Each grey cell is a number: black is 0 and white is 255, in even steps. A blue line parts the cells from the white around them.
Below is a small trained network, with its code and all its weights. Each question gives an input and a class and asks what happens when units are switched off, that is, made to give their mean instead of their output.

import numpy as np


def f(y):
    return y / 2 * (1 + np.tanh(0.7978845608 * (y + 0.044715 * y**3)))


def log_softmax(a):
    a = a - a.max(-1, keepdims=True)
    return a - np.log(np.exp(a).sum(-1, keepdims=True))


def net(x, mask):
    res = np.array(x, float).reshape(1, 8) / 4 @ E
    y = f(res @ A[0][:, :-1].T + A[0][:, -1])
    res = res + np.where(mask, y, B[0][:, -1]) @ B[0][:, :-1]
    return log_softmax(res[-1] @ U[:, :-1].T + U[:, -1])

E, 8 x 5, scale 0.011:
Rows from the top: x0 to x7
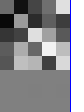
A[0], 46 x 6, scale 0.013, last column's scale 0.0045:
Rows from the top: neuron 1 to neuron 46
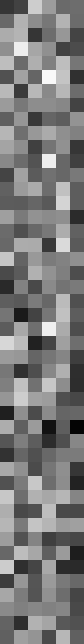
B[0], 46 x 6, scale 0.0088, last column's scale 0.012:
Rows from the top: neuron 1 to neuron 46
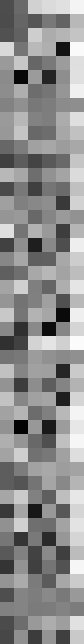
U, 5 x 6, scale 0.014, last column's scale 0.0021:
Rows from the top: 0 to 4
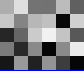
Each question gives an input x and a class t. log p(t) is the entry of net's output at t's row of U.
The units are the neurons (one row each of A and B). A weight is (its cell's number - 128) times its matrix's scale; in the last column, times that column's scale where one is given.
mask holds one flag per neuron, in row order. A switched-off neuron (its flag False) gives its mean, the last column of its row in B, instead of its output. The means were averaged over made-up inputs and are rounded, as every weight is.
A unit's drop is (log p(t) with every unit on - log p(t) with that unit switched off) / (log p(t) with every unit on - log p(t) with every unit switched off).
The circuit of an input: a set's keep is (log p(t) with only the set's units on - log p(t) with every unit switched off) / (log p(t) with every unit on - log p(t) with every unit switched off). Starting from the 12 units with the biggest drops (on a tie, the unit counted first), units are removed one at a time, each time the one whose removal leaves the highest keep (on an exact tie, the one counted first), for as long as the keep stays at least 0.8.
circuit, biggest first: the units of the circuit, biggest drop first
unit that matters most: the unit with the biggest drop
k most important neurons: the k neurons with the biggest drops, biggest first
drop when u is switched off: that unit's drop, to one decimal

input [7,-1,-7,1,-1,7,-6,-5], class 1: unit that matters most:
neuron 23
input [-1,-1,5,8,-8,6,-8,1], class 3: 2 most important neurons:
(neuron 6; neuron 24)
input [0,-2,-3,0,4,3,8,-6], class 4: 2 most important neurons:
(neuron 1; neuron 18)
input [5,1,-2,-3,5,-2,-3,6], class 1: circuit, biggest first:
(neuron 23; neuron 15)
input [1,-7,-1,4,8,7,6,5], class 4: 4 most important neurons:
(neuron 18; neuron 14; neuron 46; neuron 2)
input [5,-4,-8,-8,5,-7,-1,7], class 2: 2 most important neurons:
(neuron 25; neuron 3)
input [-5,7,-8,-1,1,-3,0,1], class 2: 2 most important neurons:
(neuron 25; neuron 3)
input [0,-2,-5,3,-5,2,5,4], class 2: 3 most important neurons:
(neuron 25; neuron 3; neuron 18)
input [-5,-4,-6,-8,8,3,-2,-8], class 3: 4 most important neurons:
(neuron 31; neuron 37; neuron 41; neuron 39)
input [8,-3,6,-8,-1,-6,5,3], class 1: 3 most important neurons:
(neuron 23; neuron 27; neuron 17)
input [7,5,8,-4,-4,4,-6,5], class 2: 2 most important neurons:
(neuron 1; neuron 45)
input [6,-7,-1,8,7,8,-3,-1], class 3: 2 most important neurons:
(neuron 6; neuron 24)
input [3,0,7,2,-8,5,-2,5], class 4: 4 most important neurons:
(neuron 37; neuron 41; neuron 12; neuron 25)
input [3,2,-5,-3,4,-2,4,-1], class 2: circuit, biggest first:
(neuron 25)
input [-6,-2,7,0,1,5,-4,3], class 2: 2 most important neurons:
(neuron 1; neuron 23)
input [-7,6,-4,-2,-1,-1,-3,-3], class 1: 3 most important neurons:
(neuron 4; neuron 29; neuron 36)
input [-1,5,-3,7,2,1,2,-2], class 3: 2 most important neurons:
(neuron 6; neuron 24)
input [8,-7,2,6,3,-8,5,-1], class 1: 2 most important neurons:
(neuron 23; neuron 27)
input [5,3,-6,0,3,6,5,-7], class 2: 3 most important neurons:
(neuron 25; neuron 3; neuron 4)
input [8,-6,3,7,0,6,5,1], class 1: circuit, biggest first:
(neuron 23)
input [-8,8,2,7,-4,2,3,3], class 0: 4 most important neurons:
(neuron 30; neuron 21; neuron 42; neuron 23)
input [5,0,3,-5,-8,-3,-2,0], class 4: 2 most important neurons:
(neuron 41; neuron 37)
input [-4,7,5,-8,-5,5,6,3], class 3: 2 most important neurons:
(neuron 39; neuron 31)
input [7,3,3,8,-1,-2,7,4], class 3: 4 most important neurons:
(neuron 6; neuron 24; neuron 4; neuron 12)
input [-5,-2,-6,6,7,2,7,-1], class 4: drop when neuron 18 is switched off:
0.5
